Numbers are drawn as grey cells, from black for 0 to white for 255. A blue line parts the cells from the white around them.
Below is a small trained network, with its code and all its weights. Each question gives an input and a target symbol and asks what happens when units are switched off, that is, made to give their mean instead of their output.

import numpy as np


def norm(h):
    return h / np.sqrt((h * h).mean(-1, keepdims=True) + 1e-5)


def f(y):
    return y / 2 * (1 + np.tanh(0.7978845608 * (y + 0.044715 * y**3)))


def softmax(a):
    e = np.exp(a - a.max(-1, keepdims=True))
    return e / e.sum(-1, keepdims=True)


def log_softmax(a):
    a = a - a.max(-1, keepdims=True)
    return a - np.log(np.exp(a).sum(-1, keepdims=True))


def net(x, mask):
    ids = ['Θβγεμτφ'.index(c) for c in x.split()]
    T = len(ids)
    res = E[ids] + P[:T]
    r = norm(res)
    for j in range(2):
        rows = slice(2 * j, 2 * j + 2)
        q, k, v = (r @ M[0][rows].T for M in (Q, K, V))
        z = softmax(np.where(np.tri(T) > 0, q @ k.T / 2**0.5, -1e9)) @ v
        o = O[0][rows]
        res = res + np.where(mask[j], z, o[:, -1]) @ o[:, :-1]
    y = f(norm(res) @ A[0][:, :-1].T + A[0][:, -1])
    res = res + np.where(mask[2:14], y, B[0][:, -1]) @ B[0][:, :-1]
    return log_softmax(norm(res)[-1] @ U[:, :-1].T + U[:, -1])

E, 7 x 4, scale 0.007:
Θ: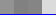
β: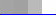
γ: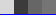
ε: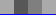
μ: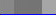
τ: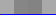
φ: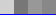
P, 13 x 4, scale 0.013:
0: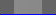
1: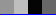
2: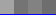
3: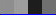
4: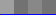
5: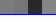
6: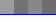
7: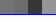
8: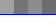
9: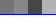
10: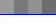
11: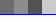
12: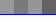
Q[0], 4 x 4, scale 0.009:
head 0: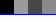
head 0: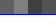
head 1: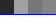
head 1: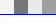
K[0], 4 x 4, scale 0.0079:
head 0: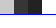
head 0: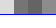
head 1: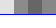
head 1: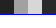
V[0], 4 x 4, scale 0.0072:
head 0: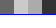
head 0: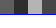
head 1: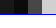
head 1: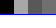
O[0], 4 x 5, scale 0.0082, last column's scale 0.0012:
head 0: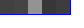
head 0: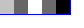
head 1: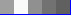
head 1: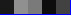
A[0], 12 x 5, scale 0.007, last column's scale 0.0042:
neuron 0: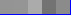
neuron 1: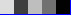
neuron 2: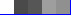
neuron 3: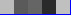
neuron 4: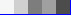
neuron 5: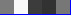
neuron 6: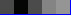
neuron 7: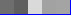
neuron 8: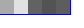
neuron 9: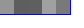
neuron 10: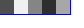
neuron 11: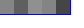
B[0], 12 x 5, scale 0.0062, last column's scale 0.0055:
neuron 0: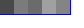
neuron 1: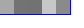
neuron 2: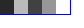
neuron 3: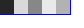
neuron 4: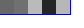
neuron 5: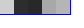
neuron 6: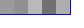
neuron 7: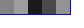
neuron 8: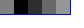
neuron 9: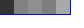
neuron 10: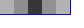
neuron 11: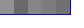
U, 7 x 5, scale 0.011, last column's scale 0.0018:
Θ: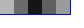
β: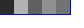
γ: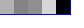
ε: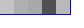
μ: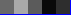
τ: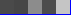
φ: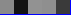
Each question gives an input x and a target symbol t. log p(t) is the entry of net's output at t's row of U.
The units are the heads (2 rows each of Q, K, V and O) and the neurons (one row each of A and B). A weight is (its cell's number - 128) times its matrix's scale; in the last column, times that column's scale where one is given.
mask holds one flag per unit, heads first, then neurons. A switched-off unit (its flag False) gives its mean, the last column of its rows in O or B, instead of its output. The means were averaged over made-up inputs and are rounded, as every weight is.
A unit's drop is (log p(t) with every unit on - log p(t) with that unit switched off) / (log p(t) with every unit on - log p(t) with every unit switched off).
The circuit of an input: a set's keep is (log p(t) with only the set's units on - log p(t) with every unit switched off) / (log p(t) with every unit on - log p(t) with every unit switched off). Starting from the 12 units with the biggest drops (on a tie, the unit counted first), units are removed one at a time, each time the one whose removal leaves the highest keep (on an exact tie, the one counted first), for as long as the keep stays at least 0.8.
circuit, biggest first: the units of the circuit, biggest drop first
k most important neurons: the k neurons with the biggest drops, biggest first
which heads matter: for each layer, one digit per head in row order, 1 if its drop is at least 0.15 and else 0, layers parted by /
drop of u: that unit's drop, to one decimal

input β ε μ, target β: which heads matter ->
00
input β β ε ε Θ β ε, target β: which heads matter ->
00
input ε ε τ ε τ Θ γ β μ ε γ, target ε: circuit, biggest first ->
[head 0; head 1]
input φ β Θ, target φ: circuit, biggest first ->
[head 0]
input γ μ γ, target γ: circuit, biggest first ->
[head 0; neuron 3]
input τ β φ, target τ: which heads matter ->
01
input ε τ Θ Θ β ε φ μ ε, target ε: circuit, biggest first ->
[head 0; head 1]
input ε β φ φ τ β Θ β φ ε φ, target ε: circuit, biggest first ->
[head 0; head 1]
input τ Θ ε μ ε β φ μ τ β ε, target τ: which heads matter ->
00
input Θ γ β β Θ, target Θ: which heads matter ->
01
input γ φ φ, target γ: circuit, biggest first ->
[head 0; neuron 2; neuron 3]
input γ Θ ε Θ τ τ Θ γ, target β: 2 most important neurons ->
[neuron 2; neuron 5]
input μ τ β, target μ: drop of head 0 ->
0.4
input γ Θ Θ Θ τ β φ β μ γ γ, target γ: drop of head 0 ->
0.2
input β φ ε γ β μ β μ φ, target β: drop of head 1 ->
0.0
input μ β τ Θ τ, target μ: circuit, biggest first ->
[head 1]
